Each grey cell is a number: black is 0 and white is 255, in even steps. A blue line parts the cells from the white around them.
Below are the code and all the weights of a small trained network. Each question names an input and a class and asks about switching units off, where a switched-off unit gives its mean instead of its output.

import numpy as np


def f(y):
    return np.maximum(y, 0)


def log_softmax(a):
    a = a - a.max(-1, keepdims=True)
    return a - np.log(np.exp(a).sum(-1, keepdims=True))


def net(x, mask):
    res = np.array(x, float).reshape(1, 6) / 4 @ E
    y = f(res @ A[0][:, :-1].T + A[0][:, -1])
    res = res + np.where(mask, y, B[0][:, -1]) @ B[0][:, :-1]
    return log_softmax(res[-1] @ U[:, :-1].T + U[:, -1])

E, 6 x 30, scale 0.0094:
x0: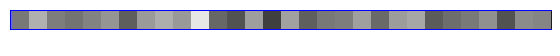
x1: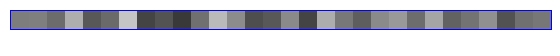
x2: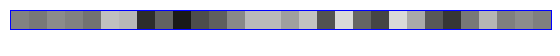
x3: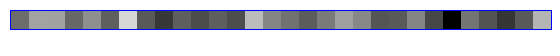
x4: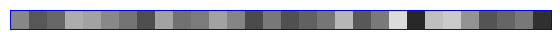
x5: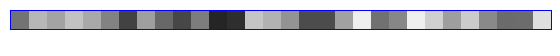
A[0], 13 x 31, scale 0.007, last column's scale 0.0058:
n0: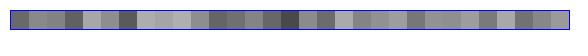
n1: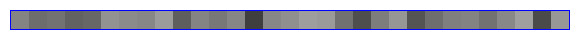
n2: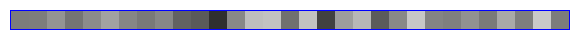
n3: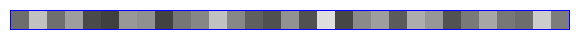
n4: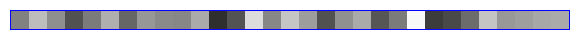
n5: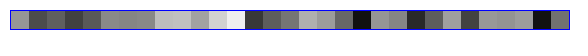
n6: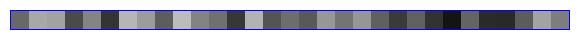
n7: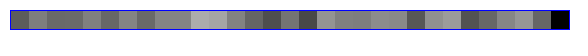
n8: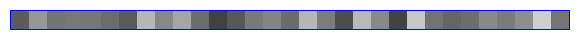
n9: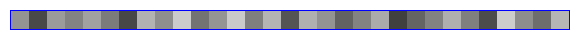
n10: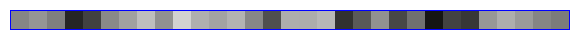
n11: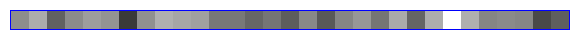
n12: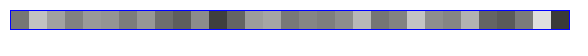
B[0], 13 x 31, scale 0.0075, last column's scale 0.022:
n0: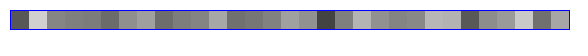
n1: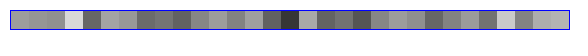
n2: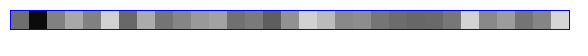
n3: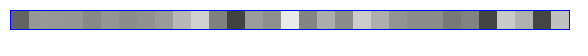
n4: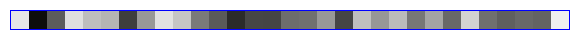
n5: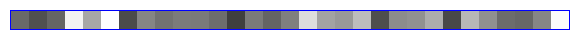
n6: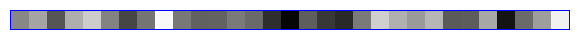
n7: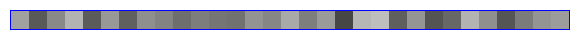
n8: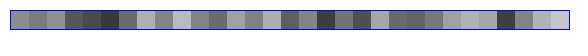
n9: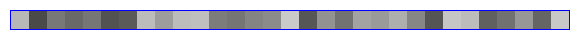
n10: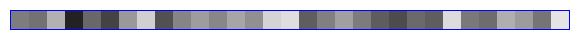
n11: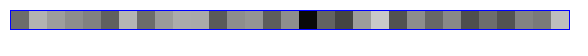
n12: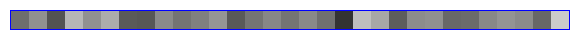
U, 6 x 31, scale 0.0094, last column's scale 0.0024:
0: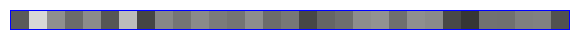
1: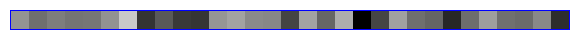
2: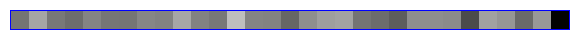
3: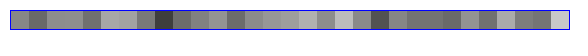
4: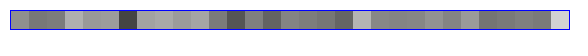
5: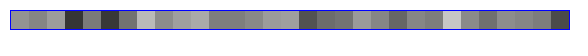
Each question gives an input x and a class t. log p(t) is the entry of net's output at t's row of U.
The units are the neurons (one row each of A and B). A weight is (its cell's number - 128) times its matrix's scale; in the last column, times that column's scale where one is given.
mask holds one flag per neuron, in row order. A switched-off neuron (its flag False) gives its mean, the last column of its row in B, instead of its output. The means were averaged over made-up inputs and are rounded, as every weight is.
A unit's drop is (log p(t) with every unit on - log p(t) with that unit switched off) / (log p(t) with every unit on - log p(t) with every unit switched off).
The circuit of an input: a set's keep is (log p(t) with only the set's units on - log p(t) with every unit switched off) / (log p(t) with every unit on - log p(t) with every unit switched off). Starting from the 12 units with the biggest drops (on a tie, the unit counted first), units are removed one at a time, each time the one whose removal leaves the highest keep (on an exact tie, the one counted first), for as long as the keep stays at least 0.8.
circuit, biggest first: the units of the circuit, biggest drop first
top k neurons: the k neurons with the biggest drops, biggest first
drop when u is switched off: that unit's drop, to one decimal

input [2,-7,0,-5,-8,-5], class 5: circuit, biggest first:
[n10]
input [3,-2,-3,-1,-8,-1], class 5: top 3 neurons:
[n10 n5 n8]
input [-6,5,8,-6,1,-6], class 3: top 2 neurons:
[n5 n6]
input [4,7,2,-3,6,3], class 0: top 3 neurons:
[n4 n5 n2]
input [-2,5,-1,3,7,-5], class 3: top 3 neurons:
[n6 n4 n5]
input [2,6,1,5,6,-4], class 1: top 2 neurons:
[n4 n9]
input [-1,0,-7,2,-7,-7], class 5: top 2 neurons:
[n10 n4]
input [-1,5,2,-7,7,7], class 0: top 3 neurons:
[n4 n11 n5]
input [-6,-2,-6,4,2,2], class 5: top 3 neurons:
[n5 n4 n2]
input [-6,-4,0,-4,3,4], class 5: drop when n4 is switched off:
0.3
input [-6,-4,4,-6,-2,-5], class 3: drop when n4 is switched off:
0.4
